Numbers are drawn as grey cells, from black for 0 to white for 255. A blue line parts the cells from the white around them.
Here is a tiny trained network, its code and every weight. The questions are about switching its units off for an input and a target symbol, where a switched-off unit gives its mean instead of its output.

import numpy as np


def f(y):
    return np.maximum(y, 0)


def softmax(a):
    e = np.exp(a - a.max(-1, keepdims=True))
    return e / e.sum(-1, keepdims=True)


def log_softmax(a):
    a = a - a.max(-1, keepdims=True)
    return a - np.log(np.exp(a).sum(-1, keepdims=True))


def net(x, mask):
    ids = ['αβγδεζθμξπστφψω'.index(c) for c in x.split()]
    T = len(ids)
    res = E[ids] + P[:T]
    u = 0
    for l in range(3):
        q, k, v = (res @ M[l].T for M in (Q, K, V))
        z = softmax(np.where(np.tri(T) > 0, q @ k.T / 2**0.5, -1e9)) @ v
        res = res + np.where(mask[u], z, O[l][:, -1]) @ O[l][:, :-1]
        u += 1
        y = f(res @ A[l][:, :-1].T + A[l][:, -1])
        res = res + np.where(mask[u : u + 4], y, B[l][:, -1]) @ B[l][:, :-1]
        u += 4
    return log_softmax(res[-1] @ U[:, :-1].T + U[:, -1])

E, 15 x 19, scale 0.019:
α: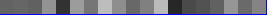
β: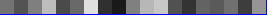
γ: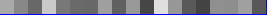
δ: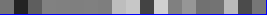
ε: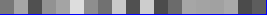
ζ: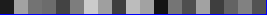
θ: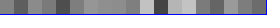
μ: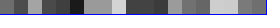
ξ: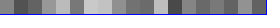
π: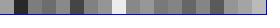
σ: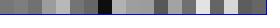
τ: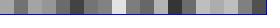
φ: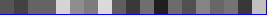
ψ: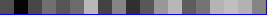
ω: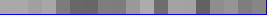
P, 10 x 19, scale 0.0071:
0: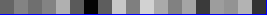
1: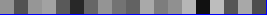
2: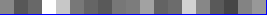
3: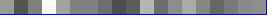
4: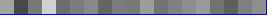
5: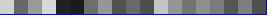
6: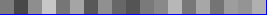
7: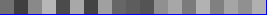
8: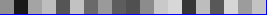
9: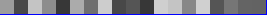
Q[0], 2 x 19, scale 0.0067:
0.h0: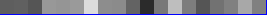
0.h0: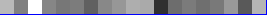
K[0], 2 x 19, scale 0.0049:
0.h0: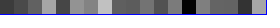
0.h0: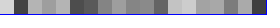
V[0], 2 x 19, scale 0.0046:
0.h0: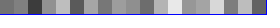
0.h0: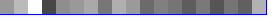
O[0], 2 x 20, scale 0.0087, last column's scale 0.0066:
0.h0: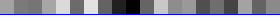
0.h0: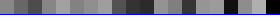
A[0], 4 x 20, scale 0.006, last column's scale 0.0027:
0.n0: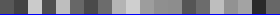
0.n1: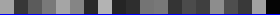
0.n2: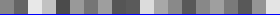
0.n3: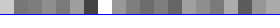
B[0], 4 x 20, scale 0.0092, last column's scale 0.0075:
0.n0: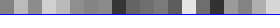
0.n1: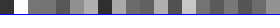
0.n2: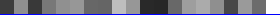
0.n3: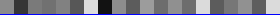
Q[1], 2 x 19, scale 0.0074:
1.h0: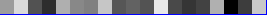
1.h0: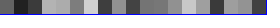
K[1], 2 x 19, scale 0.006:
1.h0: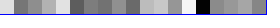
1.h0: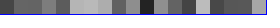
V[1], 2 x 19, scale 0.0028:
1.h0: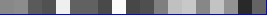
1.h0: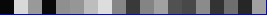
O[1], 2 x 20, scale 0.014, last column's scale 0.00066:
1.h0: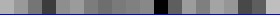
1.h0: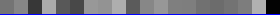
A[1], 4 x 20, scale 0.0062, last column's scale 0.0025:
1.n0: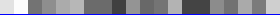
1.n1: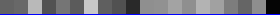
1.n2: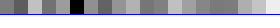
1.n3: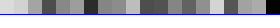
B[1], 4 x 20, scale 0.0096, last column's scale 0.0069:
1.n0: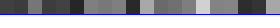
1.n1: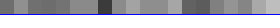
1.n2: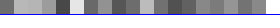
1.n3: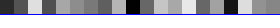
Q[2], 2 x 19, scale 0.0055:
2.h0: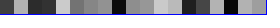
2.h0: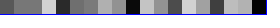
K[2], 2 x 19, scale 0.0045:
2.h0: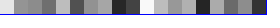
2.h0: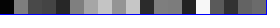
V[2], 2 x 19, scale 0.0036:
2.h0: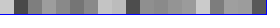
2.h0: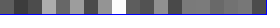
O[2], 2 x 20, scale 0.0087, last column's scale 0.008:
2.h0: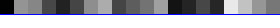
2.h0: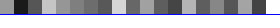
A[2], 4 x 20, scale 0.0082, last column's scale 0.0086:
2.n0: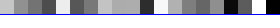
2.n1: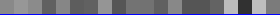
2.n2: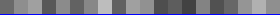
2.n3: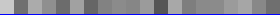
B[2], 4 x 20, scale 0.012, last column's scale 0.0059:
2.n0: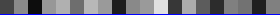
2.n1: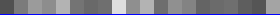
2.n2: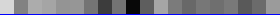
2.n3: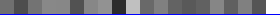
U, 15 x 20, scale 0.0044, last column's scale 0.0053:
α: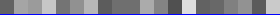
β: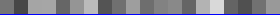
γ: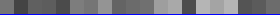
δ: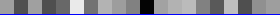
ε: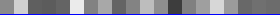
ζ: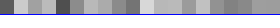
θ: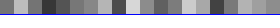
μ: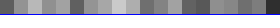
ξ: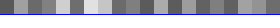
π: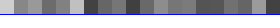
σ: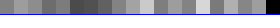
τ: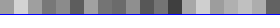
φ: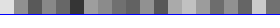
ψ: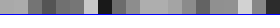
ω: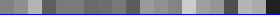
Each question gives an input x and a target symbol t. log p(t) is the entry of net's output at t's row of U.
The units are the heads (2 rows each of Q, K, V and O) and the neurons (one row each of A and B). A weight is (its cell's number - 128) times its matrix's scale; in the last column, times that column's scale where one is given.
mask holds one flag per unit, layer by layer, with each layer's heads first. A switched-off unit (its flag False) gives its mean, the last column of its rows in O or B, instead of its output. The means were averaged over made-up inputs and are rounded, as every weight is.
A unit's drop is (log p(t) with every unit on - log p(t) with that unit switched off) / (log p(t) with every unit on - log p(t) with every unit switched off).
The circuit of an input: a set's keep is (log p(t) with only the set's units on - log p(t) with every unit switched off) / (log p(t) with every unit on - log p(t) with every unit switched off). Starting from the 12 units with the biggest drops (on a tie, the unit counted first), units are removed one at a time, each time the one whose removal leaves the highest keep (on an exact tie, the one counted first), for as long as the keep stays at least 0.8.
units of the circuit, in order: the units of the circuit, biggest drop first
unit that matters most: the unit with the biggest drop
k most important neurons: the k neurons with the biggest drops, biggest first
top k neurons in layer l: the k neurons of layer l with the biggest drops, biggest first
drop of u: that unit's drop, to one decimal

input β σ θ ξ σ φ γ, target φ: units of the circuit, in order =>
(1.h0; 0.n1; 1.n2)
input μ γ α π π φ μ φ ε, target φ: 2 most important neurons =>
(0.n1; 1.n2)
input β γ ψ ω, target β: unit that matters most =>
2.h0
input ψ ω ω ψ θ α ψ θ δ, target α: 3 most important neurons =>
(0.n0; 0.n2; 1.n2)
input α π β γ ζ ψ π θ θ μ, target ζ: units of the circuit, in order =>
(1.h0; 1.n2)
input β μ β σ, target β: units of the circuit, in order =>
(2.h0; 2.n3; 0.n2)
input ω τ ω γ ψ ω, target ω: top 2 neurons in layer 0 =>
(0.n2; 0.n0)
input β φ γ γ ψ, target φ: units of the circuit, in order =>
(1.h0; 0.n1)
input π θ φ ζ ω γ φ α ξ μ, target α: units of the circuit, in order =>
(0.n2; 0.n0; 2.h0)
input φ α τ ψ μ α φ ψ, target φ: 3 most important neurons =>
(0.n1; 0.n0; 1.n2)
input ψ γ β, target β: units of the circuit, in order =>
(2.h0; 0.n0)
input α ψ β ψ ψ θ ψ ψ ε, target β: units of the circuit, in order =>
(2.h0; 0.n2; 2.n3)
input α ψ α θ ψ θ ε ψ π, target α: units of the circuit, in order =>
(2.h0; 1.n2; 0.n0; 0.n2)
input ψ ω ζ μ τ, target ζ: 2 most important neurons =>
(0.n2; 1.n2)
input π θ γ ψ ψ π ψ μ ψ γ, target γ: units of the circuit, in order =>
(1.n0; 1.h0; 2.h0)
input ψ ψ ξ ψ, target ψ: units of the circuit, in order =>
(0.h0; 1.n1)
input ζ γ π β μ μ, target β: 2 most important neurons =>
(0.n2; 2.n3)
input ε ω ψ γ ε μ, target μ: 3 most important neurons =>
(2.n1; 0.n2; 1.n1)
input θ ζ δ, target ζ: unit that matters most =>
1.h0
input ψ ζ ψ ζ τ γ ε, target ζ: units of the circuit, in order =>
(1.h0; 2.h0)
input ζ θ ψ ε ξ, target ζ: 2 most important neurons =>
(1.n2; 0.n2)
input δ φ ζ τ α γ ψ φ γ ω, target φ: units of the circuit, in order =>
(1.h0; 0.n1; 0.n3)
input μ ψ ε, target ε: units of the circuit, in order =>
(1.h0; 0.n0)
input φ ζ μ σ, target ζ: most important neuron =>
(0.n2)
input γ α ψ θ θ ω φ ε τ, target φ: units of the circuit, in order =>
(1.h0; 0.n1)
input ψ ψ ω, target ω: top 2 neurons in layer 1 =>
(1.n3; 1.n0)
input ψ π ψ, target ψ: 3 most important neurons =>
(1.n1; 0.n2; 0.n0)
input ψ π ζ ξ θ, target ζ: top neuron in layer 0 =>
(0.n2)
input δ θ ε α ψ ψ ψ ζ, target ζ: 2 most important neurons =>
(2.n3; 0.n2)
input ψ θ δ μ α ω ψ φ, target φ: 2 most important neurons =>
(0.n1; 0.n3)
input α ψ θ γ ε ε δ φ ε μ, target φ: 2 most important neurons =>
(0.n1; 0.n0)
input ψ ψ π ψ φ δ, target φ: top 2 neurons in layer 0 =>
(0.n1; 0.n0)
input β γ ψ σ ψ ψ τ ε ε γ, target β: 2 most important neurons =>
(0.n2; 0.n3)
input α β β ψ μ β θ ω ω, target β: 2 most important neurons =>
(2.n3; 0.n2)
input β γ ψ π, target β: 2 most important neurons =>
(2.n3; 0.n2)
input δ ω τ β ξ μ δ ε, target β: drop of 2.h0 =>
0.5
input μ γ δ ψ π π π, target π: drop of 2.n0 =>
0.0
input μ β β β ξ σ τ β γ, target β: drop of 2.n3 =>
0.3
